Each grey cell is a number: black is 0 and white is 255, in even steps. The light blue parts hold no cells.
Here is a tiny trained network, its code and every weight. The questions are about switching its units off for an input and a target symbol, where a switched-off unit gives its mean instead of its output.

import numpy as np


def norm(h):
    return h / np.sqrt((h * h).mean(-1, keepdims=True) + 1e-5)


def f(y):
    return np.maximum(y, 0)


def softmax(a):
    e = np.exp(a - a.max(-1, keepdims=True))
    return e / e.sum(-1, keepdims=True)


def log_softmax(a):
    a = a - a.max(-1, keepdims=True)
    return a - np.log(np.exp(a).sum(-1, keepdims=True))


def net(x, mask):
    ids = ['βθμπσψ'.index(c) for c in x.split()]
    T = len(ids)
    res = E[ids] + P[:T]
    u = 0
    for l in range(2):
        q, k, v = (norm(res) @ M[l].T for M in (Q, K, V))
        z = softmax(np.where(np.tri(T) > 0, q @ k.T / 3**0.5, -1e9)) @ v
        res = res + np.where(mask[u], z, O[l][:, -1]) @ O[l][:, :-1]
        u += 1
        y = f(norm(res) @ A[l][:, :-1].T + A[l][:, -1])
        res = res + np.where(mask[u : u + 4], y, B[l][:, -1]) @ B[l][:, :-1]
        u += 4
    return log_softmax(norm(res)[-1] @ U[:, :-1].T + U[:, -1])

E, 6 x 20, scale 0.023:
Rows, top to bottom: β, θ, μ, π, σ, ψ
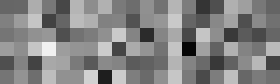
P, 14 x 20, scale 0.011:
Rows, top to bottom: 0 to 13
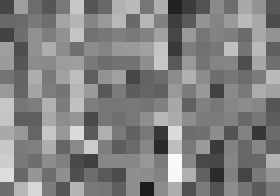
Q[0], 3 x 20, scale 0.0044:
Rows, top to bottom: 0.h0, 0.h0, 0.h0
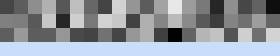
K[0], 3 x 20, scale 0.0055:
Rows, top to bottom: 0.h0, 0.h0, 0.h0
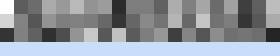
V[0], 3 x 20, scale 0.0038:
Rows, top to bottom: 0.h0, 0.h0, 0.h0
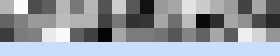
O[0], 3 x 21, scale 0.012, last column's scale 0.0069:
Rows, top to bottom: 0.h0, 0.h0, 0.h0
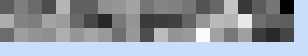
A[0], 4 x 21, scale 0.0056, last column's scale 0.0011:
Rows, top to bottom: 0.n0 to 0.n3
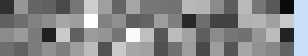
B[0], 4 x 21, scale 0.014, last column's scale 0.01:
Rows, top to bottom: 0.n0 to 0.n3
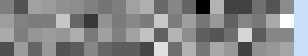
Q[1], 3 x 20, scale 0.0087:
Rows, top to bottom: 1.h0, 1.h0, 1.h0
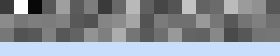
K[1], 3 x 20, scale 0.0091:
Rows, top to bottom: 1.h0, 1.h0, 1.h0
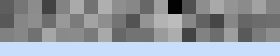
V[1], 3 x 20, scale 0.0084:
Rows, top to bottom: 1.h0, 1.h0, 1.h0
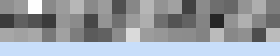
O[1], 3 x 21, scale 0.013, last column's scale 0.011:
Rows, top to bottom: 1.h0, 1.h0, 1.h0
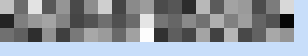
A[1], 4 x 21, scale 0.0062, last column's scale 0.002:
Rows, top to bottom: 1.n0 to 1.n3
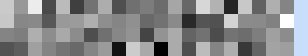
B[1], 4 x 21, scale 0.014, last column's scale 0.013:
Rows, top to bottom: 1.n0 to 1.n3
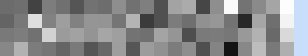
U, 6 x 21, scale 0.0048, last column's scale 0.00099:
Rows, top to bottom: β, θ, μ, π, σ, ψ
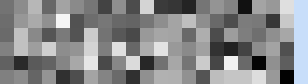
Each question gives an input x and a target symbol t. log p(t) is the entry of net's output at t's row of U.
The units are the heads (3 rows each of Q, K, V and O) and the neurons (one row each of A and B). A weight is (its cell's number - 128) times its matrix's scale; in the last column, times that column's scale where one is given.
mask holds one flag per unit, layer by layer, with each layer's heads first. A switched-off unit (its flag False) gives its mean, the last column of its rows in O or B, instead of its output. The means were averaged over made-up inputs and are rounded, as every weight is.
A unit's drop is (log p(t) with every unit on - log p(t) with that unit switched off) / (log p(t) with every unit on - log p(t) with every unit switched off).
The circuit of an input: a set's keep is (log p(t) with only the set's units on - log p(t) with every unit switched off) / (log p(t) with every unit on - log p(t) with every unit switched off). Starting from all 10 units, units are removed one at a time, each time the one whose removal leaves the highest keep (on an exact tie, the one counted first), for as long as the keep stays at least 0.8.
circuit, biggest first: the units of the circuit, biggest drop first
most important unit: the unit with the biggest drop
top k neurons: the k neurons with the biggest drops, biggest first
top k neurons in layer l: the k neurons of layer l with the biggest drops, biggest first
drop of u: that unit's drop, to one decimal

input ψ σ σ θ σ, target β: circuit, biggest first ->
(0.h0, 1.h0, 1.n3)
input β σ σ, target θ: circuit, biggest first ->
(1.h0)
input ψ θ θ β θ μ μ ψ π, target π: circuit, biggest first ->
(1.h0, 1.n0, 0.h0)
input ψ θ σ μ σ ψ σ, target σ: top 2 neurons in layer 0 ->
(0.n1, 0.n3)
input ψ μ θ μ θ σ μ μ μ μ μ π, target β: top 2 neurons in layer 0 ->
(0.n2, 0.n3)
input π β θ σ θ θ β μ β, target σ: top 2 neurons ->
(1.n3, 1.n0)
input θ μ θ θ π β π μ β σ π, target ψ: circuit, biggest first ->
(1.n0, 1.h0)
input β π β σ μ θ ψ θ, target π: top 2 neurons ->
(0.n3, 1.n0)
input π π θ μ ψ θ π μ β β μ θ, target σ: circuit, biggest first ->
(1.h0, 1.n3)
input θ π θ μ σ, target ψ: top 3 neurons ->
(1.n0, 1.n1, 0.n3)
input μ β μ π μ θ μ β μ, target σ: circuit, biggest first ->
(1.n0, 1.n3)
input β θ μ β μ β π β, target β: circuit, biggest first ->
(1.h0, 1.n3)
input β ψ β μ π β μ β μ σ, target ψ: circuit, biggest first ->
(1.n0, 0.h0, 1.h0)
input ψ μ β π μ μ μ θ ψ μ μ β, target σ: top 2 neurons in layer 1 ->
(1.n3, 1.n1)
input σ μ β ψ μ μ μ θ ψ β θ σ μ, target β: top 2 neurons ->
(0.n2, 1.n3)
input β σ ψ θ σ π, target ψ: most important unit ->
0.n1
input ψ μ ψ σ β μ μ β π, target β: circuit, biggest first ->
(1.h0, 1.n3, 0.h0, 1.n1)
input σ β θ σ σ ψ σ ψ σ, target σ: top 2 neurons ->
(1.n3, 0.n0)
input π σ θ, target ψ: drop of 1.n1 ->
0.2
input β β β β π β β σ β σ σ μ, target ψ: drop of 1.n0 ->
0.6
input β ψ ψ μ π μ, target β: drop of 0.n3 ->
0.1
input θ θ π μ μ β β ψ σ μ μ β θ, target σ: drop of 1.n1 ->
0.1
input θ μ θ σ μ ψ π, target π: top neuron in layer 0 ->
(0.n1)
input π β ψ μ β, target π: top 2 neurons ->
(1.n0, 0.n3)
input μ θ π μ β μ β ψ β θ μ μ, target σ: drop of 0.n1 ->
0.3
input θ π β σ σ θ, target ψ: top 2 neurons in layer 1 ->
(1.n0, 1.n1)
